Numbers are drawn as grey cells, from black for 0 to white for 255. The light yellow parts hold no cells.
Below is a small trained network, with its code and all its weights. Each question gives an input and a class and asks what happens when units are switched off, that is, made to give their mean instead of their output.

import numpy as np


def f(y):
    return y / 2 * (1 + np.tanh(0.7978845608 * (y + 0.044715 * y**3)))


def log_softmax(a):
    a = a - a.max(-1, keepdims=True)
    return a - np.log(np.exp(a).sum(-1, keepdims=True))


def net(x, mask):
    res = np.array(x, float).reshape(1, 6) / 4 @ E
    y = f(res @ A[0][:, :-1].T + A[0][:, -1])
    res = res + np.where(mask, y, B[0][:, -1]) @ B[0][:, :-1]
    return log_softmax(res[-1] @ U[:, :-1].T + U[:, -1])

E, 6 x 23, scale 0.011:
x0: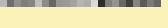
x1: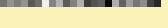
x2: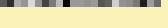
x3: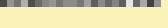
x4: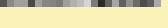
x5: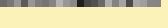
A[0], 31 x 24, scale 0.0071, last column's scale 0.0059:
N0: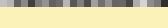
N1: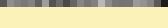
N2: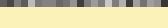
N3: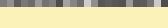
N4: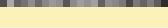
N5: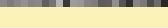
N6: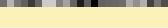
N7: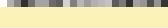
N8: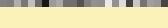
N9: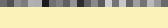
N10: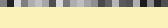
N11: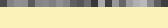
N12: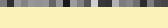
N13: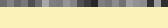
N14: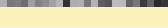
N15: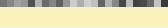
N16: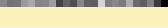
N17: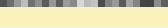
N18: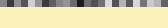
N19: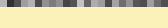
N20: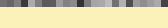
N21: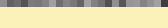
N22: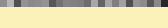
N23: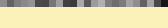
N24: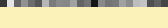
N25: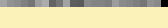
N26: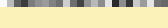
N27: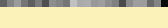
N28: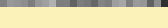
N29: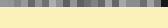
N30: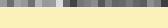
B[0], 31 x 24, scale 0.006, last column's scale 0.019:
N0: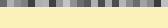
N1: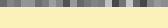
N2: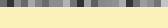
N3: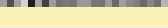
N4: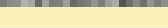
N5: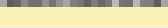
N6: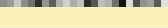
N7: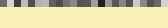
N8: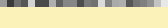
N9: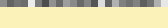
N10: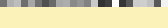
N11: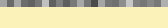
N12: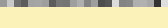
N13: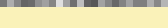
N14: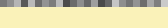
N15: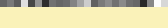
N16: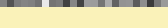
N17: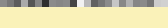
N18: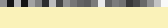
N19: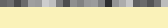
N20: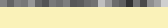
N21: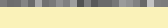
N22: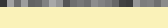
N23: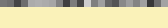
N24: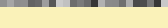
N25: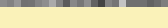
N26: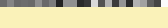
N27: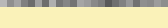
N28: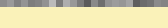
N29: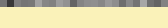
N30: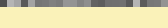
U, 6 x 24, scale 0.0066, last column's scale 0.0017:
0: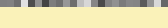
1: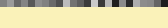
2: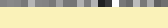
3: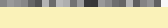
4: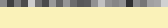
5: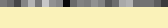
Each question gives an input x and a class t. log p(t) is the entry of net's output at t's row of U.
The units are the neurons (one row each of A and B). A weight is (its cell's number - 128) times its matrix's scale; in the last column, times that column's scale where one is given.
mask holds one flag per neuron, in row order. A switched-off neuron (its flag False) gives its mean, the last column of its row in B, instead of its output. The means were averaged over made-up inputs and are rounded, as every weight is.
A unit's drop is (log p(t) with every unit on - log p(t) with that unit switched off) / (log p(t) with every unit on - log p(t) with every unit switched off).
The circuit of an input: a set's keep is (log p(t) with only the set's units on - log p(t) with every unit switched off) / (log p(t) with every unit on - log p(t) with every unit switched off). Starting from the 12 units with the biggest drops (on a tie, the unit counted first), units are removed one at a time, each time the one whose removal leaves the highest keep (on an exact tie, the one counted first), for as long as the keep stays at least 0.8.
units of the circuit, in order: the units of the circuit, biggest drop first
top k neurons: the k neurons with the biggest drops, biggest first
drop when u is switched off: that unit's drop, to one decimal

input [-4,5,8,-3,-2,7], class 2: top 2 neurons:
[N12 N10]
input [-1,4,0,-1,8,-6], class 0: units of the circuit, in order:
[N15]
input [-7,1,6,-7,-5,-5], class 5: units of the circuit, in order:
[N19 N23]
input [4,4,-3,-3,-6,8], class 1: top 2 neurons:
[N26 N0]
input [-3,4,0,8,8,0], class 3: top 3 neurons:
[N6 N24 N13]
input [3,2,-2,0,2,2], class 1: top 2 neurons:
[N12 N14]
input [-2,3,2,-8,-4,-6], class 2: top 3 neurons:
[N12 N14 N10]
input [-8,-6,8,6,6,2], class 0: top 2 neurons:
[N15 N17]
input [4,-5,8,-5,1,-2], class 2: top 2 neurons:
[N10 N12]
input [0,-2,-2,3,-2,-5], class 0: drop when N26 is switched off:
0.3
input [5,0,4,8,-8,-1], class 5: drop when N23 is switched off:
0.1
